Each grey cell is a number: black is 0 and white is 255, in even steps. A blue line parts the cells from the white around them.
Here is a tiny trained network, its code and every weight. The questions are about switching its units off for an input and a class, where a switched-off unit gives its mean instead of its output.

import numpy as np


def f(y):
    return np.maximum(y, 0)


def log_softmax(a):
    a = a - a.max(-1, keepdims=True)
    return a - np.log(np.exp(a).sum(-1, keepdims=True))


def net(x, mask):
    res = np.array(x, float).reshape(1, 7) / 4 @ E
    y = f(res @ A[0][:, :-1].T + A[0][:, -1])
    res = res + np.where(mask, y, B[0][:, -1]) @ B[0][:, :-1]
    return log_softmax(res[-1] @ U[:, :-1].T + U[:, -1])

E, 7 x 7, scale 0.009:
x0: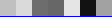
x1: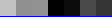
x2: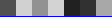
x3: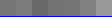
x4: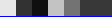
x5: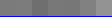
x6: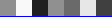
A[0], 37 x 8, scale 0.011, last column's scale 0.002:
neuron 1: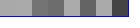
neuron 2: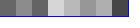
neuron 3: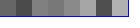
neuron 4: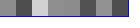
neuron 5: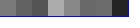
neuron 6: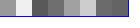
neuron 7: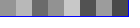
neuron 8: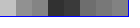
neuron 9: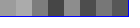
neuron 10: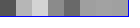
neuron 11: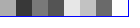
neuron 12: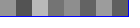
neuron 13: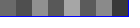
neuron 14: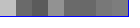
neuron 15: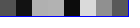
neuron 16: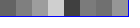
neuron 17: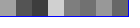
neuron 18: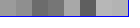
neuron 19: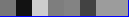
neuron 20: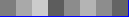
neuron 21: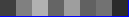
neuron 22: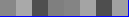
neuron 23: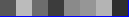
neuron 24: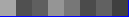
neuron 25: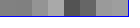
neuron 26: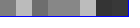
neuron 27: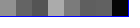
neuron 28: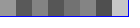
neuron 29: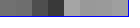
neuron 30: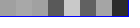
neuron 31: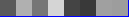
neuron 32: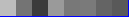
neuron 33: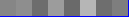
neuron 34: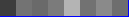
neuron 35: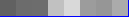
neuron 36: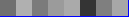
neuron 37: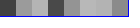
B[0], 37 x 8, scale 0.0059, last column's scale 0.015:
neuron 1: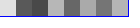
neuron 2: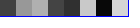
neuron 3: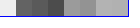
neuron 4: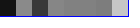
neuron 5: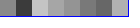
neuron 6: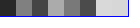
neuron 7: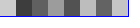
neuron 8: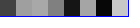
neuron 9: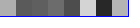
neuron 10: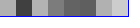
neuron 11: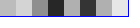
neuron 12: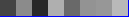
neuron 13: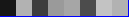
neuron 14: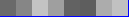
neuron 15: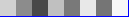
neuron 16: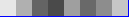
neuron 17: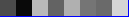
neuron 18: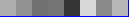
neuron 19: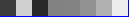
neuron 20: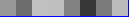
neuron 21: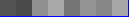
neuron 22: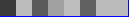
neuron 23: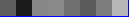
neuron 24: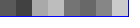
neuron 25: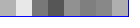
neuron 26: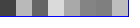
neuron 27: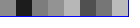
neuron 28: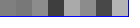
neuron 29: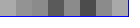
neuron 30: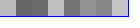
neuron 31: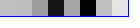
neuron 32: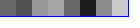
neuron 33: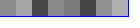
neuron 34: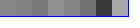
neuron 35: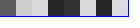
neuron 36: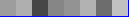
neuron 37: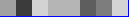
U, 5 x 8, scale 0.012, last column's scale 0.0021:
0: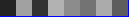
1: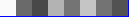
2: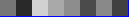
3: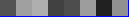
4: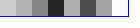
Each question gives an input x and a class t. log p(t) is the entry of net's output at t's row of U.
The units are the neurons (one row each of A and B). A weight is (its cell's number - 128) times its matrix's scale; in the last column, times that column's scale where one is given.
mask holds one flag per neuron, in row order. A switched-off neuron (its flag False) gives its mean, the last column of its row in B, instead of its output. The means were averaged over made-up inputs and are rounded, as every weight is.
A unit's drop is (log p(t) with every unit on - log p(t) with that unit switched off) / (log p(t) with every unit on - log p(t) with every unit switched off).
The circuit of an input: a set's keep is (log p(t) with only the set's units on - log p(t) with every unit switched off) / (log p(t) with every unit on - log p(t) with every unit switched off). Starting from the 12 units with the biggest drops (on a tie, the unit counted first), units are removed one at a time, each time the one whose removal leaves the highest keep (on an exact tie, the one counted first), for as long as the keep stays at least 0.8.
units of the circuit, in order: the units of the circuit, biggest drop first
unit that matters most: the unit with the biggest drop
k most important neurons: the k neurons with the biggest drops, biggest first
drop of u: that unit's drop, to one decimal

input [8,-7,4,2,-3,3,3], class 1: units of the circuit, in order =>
neuron 7
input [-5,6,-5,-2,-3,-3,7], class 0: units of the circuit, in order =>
neuron 6; neuron 26
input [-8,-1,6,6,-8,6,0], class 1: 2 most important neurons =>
neuron 15; neuron 16
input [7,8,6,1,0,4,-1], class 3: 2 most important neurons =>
neuron 8; neuron 15
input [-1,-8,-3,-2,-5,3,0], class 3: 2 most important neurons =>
neuron 35; neuron 2
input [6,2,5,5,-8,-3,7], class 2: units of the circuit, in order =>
neuron 37; neuron 23
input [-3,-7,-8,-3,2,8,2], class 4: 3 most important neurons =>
neuron 11; neuron 3; neuron 8
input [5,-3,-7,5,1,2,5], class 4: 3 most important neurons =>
neuron 11; neuron 15; neuron 29
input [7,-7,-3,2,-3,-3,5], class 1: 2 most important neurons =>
neuron 7; neuron 1
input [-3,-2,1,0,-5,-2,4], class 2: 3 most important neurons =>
neuron 37; neuron 19; neuron 10
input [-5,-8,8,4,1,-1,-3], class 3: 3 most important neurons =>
neuron 2; neuron 35; neuron 11
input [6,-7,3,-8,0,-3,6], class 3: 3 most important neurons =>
neuron 2; neuron 35; neuron 15
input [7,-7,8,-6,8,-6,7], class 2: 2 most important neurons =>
neuron 17; neuron 32
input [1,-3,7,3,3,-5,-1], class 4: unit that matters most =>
neuron 31
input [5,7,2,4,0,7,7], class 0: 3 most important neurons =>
neuron 6; neuron 35; neuron 22
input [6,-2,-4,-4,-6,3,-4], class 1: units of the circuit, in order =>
neuron 30; neuron 1
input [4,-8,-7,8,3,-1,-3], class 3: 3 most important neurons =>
neuron 35; neuron 2; neuron 31
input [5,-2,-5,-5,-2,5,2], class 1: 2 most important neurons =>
neuron 31; neuron 7
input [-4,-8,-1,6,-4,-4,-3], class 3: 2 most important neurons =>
neuron 35; neuron 2
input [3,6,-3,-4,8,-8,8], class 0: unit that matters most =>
neuron 22
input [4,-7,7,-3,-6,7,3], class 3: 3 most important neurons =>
neuron 2; neuron 35; neuron 11
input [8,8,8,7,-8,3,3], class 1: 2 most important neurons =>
neuron 9; neuron 1
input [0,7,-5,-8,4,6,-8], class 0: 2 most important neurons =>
neuron 19; neuron 13
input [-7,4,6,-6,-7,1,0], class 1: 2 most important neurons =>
neuron 15; neuron 16
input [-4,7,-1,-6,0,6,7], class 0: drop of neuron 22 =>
0.3
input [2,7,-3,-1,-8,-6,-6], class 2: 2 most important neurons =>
neuron 37; neuron 20
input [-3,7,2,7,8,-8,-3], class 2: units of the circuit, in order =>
neuron 24
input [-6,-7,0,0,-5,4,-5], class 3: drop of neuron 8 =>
-0.1
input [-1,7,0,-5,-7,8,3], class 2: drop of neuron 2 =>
0.2
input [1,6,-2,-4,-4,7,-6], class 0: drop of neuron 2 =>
0.2
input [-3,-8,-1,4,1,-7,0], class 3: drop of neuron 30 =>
0.0
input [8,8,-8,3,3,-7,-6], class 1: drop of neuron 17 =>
0.1
